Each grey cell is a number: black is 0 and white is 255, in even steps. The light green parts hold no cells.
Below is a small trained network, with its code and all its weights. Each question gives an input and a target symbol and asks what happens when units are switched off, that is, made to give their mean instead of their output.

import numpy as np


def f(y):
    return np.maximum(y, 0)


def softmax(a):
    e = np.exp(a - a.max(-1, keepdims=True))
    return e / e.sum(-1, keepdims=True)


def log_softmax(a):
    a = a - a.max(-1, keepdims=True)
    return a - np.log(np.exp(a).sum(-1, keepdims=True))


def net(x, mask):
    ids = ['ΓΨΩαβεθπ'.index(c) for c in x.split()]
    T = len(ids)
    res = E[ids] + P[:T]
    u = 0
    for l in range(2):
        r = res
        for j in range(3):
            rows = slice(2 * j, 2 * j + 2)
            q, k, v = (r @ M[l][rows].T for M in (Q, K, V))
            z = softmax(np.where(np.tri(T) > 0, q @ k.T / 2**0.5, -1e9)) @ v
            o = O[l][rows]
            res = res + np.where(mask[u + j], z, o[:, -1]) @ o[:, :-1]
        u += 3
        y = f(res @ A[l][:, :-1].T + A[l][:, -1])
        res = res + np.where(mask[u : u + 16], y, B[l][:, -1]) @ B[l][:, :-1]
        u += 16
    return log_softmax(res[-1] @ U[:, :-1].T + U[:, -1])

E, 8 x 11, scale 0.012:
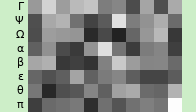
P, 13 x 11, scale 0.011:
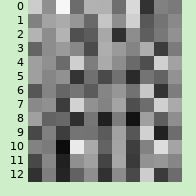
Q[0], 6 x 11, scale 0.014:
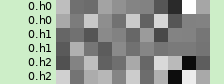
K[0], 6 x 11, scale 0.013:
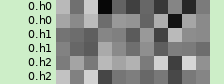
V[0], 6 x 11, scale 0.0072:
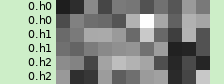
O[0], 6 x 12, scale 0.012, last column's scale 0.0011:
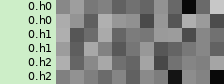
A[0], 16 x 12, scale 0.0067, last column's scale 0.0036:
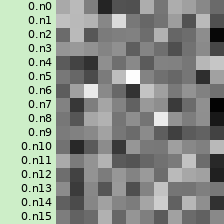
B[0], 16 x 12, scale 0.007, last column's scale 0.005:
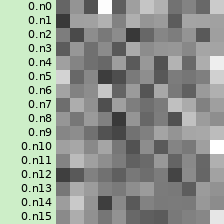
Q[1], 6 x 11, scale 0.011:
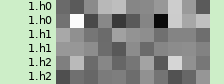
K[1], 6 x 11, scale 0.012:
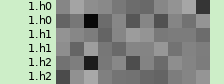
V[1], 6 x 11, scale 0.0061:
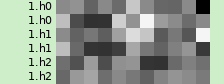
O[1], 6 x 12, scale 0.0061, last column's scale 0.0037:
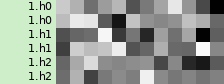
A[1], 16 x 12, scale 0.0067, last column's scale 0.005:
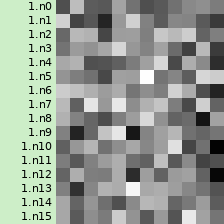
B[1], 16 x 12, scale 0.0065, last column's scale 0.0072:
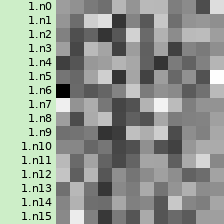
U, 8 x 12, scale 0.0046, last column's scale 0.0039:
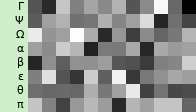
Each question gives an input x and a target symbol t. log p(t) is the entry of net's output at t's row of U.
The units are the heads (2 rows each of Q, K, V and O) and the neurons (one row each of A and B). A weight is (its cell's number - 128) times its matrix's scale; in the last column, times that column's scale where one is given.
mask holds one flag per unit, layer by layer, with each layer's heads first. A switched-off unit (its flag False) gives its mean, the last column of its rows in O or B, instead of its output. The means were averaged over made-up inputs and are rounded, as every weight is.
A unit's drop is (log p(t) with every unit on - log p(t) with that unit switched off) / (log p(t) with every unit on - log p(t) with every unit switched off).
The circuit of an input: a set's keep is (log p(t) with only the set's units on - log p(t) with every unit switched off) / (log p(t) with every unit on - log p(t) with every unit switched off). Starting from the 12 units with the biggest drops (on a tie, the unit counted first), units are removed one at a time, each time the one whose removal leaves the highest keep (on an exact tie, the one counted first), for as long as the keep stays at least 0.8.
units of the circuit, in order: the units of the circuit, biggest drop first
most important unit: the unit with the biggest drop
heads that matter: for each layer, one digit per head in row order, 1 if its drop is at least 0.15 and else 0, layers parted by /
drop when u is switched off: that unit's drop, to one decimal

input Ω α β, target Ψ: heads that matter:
101 / 100
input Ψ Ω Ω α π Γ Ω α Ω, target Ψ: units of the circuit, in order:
[0.h2, 0.h0]
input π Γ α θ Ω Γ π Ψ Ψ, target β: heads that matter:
001 / 100
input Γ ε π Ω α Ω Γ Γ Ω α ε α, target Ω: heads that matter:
001 / 000
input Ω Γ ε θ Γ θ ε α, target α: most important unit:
0.n5
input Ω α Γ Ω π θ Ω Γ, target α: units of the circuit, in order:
[1.h0, 1.n5]
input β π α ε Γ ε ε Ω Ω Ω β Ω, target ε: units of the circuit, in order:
[1.n5, 1.h1]
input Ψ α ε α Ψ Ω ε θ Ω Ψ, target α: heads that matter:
001 / 100
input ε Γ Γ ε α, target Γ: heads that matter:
100 / 010
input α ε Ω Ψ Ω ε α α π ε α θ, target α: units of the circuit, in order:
[1.h0, 0.h2]
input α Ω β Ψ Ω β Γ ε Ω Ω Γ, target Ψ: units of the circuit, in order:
[0.h0, 0.h2]
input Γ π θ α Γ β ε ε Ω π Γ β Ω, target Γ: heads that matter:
100 / 000
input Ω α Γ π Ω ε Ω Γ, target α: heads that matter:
001 / 000
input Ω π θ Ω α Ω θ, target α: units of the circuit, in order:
[1.n5, 1.h0]
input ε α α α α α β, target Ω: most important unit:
0.h2
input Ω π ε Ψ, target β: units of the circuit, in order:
[0.h2, 1.h0]
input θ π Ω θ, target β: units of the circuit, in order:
[0.h2, 1.n4, 0.h0]
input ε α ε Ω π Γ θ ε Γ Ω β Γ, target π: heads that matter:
011 / 101
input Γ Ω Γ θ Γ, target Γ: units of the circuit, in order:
[0.h0, 1.h1]
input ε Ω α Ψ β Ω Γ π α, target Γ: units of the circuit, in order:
[0.h0]
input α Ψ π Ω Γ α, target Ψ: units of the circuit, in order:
[0.h2, 0.h0]
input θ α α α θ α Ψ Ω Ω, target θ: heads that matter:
011 / 100
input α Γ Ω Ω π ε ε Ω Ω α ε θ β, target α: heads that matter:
001 / 100
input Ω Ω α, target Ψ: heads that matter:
001 / 111
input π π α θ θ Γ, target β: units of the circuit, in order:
[1.h1, 0.h2, 0.n1, 0.n10]
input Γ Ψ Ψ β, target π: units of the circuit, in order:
[0.h0, 1.h2]
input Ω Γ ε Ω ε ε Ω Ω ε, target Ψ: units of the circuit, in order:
[0.h2]
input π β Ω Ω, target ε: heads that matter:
101 / 010
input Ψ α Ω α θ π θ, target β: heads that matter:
101 / 100
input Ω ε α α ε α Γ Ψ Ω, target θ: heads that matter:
010 / 100
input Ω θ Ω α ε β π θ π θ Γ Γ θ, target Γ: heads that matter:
100 / 000
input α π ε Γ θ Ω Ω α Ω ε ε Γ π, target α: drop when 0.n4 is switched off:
0.2
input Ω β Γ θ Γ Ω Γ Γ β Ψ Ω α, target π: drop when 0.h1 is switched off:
0.1
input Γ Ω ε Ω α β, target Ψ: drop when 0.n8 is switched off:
0.0
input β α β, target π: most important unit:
1.h0
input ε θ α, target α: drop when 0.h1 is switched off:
0.2
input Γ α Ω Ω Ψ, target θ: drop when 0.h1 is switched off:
0.1
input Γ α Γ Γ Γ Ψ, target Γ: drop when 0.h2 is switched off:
0.1
